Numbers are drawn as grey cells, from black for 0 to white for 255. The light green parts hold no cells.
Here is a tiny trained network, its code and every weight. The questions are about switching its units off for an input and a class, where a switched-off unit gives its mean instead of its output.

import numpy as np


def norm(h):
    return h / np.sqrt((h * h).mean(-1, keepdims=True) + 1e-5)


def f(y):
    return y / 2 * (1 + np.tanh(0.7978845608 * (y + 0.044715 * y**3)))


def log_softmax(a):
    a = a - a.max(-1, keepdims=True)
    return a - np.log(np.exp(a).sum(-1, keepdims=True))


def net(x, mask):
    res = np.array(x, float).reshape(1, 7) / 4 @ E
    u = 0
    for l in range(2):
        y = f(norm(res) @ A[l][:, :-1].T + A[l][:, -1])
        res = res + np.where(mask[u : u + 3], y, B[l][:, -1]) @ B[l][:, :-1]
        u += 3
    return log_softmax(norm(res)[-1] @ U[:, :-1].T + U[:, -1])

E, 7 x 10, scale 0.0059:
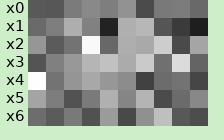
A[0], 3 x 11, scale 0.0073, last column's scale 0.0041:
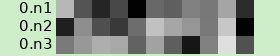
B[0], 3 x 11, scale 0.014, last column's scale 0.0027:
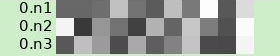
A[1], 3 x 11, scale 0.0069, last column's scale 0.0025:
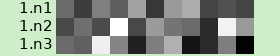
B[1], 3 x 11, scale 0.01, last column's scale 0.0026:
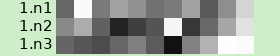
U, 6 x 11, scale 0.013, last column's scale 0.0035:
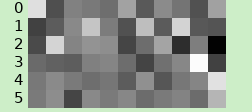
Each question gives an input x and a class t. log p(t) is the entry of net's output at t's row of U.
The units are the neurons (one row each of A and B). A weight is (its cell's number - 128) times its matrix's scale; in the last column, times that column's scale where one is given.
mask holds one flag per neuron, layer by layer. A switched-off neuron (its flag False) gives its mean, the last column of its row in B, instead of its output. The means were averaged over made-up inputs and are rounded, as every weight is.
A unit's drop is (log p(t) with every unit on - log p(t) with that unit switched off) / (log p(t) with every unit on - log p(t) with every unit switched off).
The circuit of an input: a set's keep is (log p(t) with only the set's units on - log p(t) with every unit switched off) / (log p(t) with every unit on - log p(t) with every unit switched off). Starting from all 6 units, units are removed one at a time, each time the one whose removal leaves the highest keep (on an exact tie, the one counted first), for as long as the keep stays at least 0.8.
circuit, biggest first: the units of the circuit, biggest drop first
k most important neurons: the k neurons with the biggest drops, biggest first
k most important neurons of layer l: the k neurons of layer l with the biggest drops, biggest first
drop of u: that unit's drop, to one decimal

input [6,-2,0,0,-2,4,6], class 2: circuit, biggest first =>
(1.n1)
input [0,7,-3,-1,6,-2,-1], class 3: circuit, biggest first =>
(1.n3 0.n2)
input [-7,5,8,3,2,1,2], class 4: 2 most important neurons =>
(1.n2 0.n2)
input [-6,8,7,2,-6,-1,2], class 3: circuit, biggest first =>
(1.n3 0.n3)
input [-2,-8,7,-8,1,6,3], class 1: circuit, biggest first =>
(0.n1 1.n3)
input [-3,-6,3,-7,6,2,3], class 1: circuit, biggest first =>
(0.n1 0.n2)
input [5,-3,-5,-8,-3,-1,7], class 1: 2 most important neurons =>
(0.n1 0.n3)
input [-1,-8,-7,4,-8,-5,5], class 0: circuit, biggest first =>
(0.n2 1.n3)
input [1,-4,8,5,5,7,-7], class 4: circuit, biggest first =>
(0.n2 1.n2)
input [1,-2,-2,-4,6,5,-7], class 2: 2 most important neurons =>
(0.n3 0.n2)
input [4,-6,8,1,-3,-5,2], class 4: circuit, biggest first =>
(1.n2 0.n3 1.n3)
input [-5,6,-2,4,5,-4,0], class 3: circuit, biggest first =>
(1.n3 0.n2 0.n1)
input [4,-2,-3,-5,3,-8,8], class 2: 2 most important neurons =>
(1.n1 0.n2)
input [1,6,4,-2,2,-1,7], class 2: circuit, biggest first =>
(1.n1)
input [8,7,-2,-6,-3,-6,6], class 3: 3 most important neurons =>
(1.n3 0.n3 0.n2)
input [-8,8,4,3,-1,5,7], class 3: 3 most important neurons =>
(1.n3 0.n3 0.n1)
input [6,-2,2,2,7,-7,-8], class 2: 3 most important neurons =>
(0.n3 0.n2 0.n1)
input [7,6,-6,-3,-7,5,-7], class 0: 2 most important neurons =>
(0.n2 1.n2)
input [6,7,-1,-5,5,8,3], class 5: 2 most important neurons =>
(0.n1 0.n2)
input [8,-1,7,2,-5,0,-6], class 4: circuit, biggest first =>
(1.n2)
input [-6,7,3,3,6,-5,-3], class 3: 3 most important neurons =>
(1.n3 0.n2 0.n1)
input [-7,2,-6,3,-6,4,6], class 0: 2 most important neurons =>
(0.n2 0.n3)
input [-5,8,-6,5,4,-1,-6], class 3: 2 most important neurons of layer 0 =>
(0.n1 0.n2)
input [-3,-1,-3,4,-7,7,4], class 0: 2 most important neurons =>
(0.n2 0.n3)
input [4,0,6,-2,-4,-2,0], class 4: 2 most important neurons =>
(1.n2 0.n3)
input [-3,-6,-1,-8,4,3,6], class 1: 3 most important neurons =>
(0.n1 0.n3 0.n2)
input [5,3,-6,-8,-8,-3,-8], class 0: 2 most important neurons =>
(0.n2 1.n2)
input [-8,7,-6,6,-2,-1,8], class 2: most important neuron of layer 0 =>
(0.n1)
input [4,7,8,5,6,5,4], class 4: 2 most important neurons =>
(0.n2 1.n2)
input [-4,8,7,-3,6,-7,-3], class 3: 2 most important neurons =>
(1.n3 0.n2)
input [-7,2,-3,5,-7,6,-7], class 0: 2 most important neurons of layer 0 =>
(0.n2 0.n1)
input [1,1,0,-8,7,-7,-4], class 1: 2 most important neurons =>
(0.n1 0.n2)
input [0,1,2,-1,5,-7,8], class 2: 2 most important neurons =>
(1.n1 0.n2)
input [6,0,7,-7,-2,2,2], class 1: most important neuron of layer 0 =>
(0.n1)
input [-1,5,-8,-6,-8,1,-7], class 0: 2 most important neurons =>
(0.n2 1.n2)
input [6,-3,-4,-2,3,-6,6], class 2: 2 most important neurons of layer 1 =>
(1.n1 1.n3)
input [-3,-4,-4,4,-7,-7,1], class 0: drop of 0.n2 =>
0.8
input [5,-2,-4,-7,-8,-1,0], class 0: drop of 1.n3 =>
0.0
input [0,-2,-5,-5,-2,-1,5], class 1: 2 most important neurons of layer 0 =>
(0.n1 0.n3)
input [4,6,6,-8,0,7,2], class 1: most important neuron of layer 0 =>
(0.n1)
